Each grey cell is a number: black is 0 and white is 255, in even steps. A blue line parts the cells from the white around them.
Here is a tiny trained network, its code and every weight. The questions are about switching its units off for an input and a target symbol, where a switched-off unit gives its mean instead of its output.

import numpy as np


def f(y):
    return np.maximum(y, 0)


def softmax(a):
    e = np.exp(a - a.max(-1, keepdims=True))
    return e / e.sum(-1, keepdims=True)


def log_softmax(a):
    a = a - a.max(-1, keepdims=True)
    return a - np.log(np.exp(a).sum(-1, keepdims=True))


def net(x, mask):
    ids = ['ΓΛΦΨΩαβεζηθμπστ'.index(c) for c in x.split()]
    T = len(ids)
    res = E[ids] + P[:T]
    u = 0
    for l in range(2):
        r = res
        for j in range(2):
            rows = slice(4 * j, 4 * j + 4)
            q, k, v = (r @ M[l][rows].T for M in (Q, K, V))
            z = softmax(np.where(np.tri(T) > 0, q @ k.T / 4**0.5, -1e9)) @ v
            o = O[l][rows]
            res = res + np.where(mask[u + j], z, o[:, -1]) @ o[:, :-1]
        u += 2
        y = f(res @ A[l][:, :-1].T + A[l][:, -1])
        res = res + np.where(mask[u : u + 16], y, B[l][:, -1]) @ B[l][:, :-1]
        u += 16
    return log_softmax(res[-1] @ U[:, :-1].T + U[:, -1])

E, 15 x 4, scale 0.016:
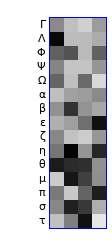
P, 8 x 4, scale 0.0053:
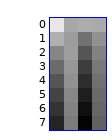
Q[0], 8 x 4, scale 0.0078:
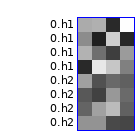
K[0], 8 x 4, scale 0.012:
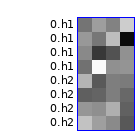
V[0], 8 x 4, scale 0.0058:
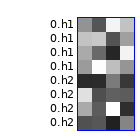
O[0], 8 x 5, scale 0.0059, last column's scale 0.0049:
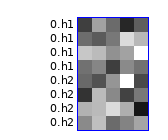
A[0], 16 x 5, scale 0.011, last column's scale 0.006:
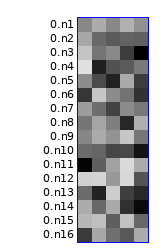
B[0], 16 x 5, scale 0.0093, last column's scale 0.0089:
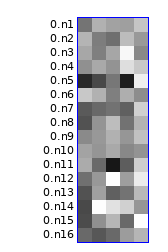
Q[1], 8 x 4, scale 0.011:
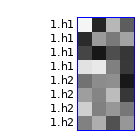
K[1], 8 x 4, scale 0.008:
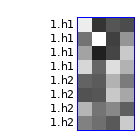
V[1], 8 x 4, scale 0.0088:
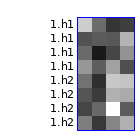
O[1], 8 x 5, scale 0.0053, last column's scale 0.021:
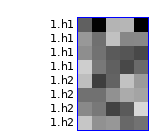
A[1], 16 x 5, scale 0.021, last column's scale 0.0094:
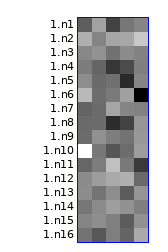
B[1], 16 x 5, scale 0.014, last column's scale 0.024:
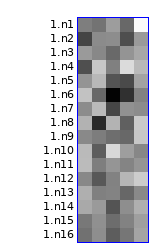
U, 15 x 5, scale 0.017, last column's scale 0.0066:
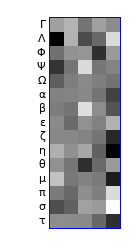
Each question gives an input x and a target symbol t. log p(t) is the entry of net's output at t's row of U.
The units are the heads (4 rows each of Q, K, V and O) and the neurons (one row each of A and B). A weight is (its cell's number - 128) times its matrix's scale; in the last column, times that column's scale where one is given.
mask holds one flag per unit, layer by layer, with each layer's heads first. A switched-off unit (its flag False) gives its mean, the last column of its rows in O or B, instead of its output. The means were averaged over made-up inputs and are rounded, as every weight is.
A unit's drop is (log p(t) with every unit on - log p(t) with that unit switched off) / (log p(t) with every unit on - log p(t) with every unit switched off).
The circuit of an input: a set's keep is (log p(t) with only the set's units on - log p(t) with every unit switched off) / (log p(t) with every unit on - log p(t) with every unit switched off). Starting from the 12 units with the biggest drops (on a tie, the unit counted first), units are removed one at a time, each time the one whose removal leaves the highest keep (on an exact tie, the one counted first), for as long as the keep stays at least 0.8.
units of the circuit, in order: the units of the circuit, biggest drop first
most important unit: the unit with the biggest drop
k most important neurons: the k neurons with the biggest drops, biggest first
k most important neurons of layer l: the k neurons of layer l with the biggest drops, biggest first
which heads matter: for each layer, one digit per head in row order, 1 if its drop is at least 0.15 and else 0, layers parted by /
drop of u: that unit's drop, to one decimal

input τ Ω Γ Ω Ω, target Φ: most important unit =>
0.h2
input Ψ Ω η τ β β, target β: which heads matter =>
11 / 00
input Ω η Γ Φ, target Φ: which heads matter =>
10 / 00
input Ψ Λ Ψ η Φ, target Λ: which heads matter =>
11 / 10
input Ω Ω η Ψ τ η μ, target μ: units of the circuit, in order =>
[1.n10; 0.n15]
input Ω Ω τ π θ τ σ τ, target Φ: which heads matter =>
11 / 00
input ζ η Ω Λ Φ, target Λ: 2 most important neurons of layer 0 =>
[0.n11; 0.n4]
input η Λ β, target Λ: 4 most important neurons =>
[0.n11; 1.n8; 1.n2; 1.n1]
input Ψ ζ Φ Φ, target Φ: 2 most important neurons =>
[1.n8; 1.n5]
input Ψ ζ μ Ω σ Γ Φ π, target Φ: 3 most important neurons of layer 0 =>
[0.n8; 0.n12; 0.n4]
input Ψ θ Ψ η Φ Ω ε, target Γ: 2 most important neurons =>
[1.n8; 0.n14]
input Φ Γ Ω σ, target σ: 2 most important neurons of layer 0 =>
[0.n5; 0.n4]
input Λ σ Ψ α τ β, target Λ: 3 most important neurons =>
[0.n11; 0.n4; 1.n8]
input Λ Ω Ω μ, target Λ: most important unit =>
0.n4
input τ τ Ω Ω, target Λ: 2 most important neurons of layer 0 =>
[0.n1; 0.n9]
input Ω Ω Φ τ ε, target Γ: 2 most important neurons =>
[1.n8; 0.n5]
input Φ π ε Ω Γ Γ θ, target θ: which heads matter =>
00 / 11
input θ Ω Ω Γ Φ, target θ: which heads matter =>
01 / 10
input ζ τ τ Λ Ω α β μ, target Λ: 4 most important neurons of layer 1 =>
[1.n8; 1.n2; 1.n7; 1.n1]
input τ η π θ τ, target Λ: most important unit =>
0.n5
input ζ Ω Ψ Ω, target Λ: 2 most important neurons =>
[1.n8; 0.n4]
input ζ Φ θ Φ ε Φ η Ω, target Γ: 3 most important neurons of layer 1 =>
[1.n8; 1.n14; 1.n11]
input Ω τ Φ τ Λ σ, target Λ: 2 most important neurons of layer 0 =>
[0.n11; 0.n4]
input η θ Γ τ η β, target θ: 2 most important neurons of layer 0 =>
[0.n11; 0.n12]
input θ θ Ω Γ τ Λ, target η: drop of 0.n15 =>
0.2
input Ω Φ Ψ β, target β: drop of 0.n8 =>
0.1
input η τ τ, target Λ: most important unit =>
0.h2
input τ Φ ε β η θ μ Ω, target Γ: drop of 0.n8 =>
0.0
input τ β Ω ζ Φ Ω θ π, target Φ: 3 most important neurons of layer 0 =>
[0.n8; 0.n12; 0.n11]
